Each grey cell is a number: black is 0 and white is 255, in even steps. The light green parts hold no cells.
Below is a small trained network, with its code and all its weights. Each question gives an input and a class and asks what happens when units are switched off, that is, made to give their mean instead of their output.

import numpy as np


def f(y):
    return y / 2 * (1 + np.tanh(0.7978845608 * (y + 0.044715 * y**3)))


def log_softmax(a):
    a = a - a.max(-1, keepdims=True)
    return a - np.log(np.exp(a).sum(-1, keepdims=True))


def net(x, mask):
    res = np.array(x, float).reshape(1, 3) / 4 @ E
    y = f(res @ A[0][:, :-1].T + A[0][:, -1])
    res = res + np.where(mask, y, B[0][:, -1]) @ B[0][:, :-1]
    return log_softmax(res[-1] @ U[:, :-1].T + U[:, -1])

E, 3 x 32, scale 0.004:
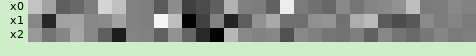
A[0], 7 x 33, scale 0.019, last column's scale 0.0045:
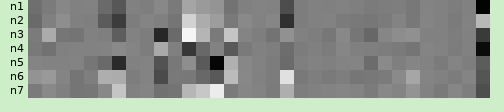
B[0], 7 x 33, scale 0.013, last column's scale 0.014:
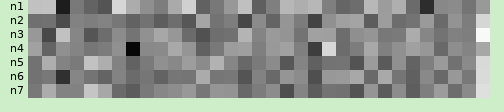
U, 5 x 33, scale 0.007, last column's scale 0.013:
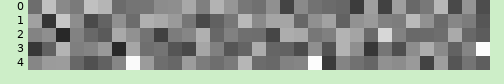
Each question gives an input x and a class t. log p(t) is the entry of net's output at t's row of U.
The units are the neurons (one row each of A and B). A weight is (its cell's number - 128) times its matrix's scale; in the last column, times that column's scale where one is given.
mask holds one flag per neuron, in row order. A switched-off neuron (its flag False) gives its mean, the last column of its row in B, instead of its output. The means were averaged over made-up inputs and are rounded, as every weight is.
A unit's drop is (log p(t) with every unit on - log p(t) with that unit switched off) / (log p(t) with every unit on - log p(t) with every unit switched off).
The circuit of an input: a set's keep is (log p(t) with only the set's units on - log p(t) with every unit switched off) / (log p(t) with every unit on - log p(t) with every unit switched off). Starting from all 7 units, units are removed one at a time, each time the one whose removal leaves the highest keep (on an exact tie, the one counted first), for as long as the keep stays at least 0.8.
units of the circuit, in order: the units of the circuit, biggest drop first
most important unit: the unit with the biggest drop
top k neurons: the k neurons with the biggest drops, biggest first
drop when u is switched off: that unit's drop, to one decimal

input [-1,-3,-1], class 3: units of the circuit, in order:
n4, n1
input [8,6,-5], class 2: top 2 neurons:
n3, n6
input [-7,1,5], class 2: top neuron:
n2
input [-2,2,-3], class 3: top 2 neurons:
n5, n3
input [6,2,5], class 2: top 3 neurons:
n6, n7, n3
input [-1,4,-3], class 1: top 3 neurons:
n5, n7, n2
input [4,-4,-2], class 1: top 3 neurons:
n3, n2, n5
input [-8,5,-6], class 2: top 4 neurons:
n2, n5, n3, n1
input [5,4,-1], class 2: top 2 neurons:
n3, n7
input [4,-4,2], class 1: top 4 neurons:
n3, n2, n7, n1
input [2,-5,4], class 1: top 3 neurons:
n3, n7, n2
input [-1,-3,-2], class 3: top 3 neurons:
n4, n5, n1
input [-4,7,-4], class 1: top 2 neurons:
n4, n5
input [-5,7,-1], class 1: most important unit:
n4
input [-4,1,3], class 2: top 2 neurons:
n7, n3
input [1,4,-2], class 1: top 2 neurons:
n7, n5
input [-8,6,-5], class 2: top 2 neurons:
n3, n2
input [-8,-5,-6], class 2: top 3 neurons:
n2, n1, n5
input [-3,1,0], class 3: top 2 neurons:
n6, n3
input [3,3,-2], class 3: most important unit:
n3
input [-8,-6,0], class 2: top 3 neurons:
n2, n1, n4
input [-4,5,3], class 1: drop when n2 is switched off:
0.1
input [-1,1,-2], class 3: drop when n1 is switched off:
0.4
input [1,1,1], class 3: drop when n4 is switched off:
0.2
